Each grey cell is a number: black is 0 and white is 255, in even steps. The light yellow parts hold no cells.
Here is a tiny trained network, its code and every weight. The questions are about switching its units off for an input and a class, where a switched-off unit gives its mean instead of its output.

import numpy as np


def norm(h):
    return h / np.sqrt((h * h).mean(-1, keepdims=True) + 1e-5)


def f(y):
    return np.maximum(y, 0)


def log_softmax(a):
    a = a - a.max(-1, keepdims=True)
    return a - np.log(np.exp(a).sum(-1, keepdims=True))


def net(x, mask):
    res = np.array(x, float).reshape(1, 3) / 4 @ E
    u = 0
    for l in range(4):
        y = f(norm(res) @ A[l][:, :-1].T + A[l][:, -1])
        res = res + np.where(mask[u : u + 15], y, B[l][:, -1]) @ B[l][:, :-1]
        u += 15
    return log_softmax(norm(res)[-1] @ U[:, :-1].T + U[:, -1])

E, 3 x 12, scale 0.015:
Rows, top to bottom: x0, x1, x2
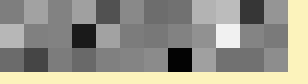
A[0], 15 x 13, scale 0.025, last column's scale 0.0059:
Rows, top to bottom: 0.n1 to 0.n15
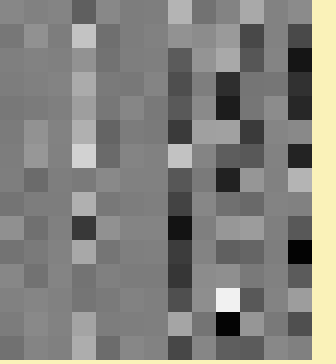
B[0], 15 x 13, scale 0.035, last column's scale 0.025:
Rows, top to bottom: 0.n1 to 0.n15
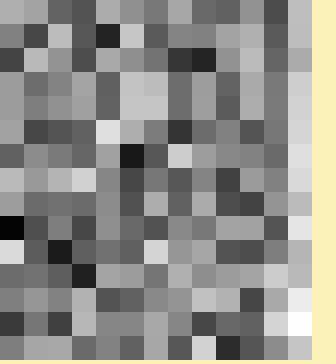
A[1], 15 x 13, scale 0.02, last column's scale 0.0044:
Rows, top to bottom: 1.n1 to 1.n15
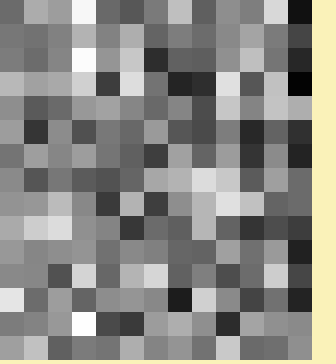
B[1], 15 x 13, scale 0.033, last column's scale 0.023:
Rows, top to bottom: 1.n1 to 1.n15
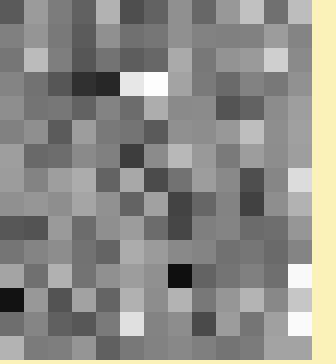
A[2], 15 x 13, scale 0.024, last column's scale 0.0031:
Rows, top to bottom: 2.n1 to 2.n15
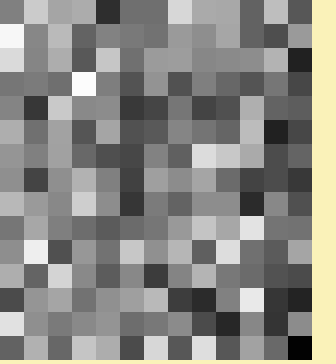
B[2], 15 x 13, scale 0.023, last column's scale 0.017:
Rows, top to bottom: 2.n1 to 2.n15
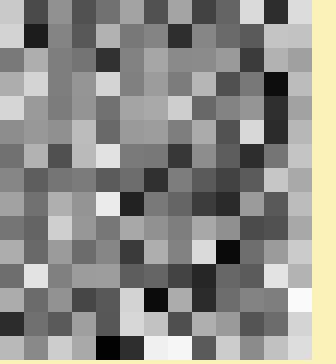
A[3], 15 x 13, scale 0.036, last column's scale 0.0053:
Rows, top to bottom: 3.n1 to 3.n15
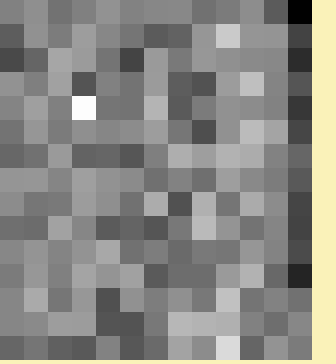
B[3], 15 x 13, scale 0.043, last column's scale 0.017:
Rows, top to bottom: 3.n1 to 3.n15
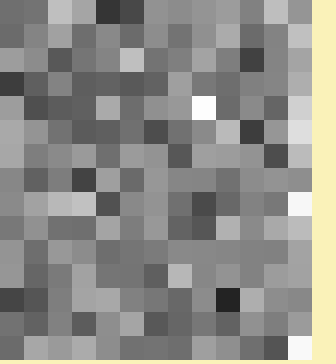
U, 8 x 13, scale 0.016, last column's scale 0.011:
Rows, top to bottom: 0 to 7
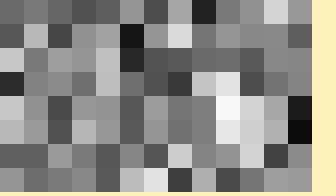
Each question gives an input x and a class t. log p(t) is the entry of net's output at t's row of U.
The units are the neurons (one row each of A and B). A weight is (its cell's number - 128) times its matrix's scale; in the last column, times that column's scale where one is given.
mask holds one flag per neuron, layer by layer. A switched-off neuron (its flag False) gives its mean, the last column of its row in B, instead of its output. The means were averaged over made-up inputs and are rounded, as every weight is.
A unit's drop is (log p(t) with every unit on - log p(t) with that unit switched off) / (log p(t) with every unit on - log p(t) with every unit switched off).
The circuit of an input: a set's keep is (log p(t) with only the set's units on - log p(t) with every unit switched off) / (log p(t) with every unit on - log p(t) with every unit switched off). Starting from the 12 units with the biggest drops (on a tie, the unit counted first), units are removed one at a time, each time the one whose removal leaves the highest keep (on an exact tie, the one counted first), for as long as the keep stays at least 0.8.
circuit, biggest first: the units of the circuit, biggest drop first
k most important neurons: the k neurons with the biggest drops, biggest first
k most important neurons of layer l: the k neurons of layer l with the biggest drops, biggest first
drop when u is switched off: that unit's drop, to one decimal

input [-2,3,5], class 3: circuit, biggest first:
0.n10
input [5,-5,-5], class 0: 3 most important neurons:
0.n2, 0.n10, 1.n8
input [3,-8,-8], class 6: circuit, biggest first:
0.n7, 0.n2
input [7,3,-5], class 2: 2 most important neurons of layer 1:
1.n9, 1.n14
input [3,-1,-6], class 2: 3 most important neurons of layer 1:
1.n13, 1.n9, 1.n14
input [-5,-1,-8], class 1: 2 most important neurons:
0.n5, 0.n4
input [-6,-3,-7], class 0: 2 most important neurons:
0.n14, 0.n10
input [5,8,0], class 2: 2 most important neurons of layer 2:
2.n9, 2.n1
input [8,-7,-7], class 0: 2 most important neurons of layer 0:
0.n2, 0.n10
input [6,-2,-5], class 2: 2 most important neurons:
0.n7, 0.n10
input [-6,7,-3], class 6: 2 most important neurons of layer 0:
0.n13, 0.n11
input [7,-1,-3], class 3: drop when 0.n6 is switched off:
0.5
